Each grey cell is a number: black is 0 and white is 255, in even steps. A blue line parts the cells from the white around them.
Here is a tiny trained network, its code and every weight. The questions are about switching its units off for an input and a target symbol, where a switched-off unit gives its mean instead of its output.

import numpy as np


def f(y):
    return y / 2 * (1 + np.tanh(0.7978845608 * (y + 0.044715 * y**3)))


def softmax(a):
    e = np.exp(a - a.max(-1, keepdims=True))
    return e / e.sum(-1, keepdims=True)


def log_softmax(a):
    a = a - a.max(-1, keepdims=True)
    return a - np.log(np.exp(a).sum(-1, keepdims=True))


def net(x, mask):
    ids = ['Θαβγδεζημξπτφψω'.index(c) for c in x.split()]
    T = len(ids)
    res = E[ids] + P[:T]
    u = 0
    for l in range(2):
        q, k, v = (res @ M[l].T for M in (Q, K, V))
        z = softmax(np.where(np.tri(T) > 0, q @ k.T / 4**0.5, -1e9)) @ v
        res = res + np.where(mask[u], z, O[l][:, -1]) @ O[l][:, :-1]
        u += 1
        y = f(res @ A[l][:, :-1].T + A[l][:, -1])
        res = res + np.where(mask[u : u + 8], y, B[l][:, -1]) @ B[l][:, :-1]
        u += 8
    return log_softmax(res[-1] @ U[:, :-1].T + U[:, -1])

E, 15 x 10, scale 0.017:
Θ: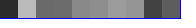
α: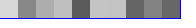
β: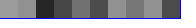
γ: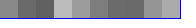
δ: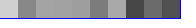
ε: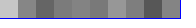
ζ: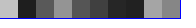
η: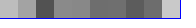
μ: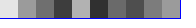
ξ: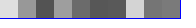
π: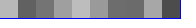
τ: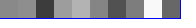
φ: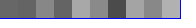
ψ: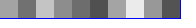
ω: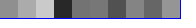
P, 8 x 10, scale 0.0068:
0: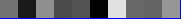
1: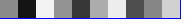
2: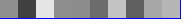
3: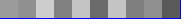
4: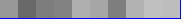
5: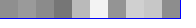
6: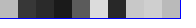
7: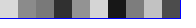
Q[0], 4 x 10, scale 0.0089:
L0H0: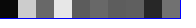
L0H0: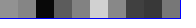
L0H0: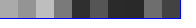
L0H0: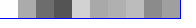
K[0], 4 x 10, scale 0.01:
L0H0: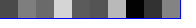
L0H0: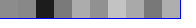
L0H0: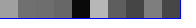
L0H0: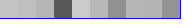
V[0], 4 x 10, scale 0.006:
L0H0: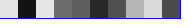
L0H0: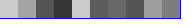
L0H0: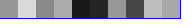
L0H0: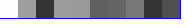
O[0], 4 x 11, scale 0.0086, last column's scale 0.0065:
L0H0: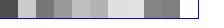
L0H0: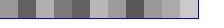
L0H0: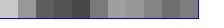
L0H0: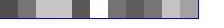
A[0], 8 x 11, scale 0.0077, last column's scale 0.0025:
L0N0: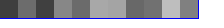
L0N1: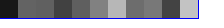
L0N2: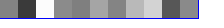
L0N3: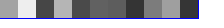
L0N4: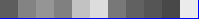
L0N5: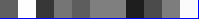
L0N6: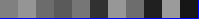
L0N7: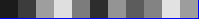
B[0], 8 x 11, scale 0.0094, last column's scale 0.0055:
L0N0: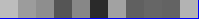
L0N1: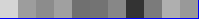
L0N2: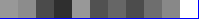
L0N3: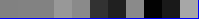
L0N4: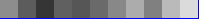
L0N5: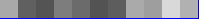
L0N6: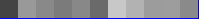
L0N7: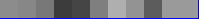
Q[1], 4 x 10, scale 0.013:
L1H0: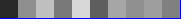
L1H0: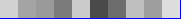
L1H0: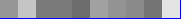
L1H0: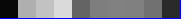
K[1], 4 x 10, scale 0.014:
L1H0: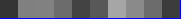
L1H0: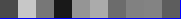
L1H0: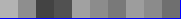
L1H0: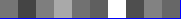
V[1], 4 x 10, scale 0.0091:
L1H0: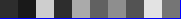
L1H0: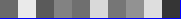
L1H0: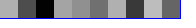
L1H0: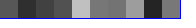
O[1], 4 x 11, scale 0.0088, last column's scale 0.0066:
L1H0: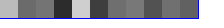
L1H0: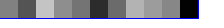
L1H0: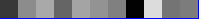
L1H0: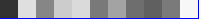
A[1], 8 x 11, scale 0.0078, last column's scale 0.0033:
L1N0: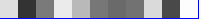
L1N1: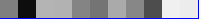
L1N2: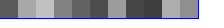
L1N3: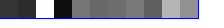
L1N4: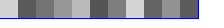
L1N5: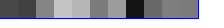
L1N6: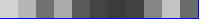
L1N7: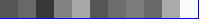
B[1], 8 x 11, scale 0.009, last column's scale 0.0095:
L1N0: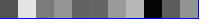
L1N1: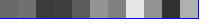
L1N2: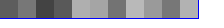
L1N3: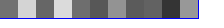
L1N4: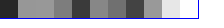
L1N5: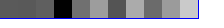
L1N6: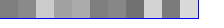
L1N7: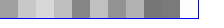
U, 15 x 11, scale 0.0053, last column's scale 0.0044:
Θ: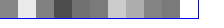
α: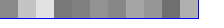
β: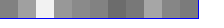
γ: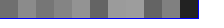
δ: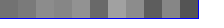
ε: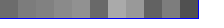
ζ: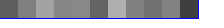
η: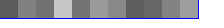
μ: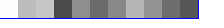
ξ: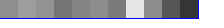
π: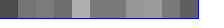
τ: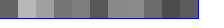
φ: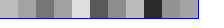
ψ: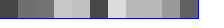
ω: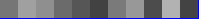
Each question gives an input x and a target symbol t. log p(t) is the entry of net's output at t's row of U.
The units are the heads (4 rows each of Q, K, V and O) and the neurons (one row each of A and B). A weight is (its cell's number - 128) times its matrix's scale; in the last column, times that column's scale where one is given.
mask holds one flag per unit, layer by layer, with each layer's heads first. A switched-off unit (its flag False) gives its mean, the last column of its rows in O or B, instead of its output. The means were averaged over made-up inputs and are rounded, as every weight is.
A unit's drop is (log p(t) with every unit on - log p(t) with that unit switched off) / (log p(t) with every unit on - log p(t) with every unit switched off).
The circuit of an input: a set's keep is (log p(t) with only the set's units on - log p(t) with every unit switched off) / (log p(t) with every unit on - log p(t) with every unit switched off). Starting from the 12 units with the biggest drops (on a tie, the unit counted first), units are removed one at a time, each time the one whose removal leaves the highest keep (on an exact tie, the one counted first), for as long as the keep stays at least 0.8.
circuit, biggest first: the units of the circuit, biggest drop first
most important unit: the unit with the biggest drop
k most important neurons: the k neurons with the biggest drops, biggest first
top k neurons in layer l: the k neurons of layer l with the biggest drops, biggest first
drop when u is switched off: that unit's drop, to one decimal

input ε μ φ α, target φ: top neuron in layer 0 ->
L0N2
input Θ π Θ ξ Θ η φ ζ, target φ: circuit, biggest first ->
L0H0, L1H0, L1N4
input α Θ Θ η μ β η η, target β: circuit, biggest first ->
L1N6, L0H0
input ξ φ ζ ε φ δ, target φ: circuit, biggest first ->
L1H0, L0H0
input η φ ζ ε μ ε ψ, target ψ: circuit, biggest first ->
L0H0, L1H0
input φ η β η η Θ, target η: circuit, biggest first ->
L1H0, L0H0, L0N3
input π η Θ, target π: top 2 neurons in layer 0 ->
L0N2, L0N1
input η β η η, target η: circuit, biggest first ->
L1H0, L0N3, L0H0
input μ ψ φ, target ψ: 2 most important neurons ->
L0N2, L1N5
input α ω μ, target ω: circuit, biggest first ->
L1H0, L1N4
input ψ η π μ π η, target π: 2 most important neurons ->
L0N2, L0N4
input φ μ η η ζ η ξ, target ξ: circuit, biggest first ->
L1H0, L1N1, L0H0
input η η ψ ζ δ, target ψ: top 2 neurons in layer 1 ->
L1N5, L1N7
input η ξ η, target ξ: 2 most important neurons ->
L0N2, L1N1
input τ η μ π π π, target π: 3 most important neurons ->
L0N4, L1N5, L0N2
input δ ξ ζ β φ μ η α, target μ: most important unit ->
L0H0
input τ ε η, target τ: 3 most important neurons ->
L0N2, L1N3, L0N3
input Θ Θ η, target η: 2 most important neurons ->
L0N3, L0N2
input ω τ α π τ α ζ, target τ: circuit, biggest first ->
L1H0, L1N3, L1N0
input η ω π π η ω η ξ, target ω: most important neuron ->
L1N4
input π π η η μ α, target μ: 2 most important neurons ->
L0N2, L1N4
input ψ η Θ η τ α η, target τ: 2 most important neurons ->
L0N2, L1N3
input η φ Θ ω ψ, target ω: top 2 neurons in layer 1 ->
L1N4, L1N6
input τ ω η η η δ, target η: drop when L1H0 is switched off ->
0.8
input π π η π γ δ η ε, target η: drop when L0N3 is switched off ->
0.2
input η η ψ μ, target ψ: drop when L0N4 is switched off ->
-0.1
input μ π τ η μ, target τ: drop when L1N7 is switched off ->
0.1
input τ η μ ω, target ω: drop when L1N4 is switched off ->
0.6
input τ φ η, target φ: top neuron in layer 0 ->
L0N7
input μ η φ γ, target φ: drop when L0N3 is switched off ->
-0.1
